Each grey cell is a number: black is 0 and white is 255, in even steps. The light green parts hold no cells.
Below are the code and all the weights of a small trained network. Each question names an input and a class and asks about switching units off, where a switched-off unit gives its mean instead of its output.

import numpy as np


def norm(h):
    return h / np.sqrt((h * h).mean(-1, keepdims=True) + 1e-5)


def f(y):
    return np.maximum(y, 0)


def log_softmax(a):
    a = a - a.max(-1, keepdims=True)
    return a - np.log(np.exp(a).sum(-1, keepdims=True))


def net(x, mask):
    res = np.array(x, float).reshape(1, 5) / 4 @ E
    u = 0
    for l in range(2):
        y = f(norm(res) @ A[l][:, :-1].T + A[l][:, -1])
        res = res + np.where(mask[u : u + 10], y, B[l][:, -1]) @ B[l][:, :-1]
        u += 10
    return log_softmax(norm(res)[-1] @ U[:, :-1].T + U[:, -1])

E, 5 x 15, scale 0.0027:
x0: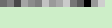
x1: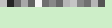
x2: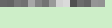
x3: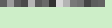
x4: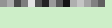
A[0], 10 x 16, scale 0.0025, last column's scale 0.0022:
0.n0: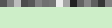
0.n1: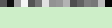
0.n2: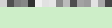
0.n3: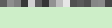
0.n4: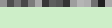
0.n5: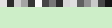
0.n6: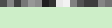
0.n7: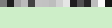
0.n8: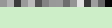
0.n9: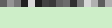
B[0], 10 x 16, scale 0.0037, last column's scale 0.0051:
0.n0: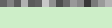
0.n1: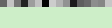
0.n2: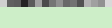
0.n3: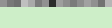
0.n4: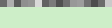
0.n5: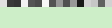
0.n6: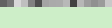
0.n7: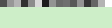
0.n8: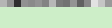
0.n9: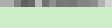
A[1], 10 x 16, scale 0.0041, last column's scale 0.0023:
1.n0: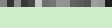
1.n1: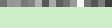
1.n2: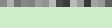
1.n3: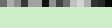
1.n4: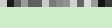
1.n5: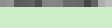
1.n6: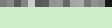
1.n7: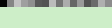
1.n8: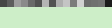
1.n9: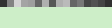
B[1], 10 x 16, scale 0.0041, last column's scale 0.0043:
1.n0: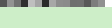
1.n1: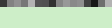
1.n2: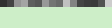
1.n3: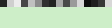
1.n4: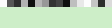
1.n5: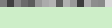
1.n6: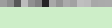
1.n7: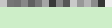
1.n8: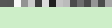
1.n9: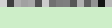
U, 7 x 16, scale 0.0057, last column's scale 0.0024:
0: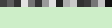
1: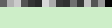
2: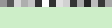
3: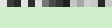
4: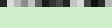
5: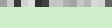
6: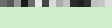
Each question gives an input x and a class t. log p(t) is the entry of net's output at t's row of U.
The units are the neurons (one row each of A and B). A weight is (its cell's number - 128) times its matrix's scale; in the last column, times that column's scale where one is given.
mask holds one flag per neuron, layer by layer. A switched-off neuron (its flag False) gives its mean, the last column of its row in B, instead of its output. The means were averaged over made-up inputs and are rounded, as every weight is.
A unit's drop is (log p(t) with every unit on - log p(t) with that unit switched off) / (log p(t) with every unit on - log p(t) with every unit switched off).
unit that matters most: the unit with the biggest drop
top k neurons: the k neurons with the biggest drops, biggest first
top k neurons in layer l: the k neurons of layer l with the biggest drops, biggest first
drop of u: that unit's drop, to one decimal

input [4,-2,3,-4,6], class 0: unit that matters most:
1.n2
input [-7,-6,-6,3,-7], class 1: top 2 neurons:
(0.n7; 0.n0)
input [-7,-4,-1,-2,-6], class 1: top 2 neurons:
(0.n7; 0.n5)
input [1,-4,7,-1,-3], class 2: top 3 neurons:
(0.n6; 0.n3; 1.n7)
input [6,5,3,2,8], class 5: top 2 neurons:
(0.n5; 1.n6)
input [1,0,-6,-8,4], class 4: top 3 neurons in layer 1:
(1.n3; 1.n1; 1.n2)
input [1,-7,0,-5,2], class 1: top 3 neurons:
(0.n7; 0.n4; 1.n3)
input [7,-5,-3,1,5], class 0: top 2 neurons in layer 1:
(1.n2; 1.n5)
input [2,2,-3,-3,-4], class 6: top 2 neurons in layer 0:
(0.n7; 0.n1)
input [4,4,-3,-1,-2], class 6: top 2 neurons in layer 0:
(0.n7; 0.n1)
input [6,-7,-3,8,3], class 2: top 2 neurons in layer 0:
(0.n6; 0.n2)
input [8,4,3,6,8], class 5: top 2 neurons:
(0.n8; 1.n6)
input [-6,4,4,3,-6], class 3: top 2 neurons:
(0.n5; 1.n4)
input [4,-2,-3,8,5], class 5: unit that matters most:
0.n8
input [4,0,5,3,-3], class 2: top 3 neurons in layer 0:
(0.n6; 0.n3; 0.n9)
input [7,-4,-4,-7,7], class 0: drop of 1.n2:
0.2
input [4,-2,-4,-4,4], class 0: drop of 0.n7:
0.5
